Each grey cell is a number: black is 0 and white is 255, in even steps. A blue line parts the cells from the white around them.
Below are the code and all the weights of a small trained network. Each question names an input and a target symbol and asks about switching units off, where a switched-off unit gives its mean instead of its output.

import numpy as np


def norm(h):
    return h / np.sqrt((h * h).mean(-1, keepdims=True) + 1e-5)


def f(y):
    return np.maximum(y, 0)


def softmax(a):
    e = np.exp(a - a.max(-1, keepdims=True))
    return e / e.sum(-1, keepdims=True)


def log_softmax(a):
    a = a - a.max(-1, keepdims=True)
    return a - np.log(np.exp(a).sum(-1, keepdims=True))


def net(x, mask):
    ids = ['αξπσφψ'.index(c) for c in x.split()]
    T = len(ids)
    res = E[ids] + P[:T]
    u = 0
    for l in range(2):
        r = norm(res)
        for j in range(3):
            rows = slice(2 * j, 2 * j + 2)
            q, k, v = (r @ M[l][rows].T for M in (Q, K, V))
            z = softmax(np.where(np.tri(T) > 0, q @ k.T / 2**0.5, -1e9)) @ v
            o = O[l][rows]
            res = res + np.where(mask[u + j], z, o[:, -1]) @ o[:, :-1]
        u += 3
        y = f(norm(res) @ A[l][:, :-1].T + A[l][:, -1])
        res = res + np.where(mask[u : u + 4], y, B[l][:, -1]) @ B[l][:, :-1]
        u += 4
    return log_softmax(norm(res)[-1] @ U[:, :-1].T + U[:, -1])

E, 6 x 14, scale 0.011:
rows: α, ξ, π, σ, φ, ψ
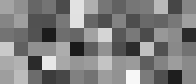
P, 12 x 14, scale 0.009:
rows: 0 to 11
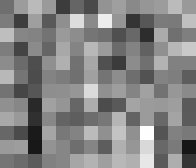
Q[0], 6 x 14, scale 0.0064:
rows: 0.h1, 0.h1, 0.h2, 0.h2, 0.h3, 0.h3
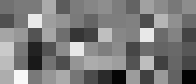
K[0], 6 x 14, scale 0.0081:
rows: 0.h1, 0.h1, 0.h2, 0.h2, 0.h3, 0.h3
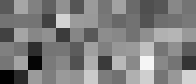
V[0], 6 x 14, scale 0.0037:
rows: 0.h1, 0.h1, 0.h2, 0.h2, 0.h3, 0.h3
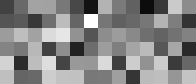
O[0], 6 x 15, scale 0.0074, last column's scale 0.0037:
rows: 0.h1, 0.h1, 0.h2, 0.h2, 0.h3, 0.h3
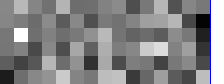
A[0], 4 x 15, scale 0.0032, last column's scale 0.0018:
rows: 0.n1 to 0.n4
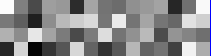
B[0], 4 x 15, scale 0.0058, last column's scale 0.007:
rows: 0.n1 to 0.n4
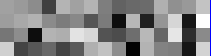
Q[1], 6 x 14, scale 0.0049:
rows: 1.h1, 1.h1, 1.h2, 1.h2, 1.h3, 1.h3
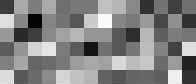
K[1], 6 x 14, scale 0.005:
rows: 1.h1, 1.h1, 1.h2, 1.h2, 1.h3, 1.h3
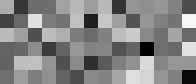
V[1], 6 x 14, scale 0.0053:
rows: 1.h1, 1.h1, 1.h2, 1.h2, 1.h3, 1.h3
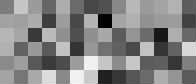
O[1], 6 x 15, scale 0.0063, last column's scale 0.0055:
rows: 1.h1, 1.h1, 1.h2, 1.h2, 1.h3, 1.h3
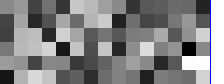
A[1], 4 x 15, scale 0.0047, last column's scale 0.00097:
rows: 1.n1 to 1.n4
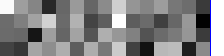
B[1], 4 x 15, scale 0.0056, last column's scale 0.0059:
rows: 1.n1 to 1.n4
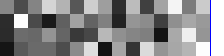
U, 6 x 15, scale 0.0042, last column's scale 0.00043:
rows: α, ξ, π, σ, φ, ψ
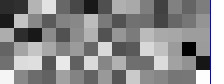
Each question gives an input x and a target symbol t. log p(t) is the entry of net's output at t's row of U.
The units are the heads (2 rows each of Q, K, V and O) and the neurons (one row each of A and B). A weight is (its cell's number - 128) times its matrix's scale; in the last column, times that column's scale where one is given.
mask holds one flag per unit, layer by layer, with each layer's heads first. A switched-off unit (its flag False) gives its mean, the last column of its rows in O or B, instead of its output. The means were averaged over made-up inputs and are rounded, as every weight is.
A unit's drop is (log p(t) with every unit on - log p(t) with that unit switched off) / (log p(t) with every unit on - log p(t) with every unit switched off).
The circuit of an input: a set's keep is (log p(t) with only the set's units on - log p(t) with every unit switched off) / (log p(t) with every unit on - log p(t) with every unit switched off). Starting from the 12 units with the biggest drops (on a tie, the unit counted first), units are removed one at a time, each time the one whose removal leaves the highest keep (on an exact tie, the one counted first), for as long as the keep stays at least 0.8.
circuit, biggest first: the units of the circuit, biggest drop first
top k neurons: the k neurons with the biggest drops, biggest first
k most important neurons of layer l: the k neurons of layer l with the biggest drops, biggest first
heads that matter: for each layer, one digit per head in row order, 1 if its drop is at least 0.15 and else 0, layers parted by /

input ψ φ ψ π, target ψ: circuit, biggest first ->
[1.n4, 1.h3]
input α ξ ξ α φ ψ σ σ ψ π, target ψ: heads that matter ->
001 / 001
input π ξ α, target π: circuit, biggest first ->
[1.h2, 0.h2]
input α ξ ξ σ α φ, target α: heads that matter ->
001 / 100
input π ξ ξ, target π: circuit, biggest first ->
[0.h2, 1.h2]
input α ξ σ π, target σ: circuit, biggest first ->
[1.h2, 0.n2]
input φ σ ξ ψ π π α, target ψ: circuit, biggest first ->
[0.h3, 1.n4]
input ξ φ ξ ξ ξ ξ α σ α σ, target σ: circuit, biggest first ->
[1.h2]
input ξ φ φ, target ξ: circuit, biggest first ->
[0.h3, 0.h2, 1.h1]
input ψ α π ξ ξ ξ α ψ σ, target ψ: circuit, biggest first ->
[1.h3, 1.n4]
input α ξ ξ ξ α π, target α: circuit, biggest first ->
[0.h3, 1.h1]
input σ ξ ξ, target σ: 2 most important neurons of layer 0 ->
[0.n2, 0.n4]
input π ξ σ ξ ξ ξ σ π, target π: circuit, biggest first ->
[0.h2, 0.n2]
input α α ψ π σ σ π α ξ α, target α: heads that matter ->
100 / 101
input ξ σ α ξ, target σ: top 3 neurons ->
[0.n3, 0.n2, 0.n4]
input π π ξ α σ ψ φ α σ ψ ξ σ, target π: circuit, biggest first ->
[1.h3]
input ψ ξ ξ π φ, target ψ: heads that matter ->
000 / 001
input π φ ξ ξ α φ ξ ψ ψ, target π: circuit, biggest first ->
[0.h2, 0.n4]
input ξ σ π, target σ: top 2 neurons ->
[0.n3, 0.n2]
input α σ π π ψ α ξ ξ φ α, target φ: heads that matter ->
000 / 010
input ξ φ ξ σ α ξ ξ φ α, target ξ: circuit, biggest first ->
[0.h2, 1.h1]
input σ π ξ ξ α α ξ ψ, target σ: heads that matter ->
000 / 011
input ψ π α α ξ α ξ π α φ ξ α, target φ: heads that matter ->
001 / 010
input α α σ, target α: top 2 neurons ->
[0.n4, 0.n2]
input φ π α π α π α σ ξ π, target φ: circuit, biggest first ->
[0.h3]
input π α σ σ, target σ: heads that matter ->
001 / 011
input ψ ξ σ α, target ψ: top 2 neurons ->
[0.n4, 1.n4]
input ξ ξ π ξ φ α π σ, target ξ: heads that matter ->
001 / 100
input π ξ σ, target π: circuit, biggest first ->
[0.h2, 1.h2]
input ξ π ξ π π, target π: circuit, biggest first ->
[1.h2, 0.h2]
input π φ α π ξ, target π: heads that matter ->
110 / 010
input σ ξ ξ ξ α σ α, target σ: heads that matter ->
000 / 010
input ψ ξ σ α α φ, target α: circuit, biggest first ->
[0.h3]
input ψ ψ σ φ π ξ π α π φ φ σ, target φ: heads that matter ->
001 / 010
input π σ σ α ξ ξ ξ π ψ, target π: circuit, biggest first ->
[0.h2, 1.h2]
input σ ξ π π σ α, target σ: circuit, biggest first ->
[1.h2]
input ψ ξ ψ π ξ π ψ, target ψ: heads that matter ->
000 / 000
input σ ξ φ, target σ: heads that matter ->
000 / 011
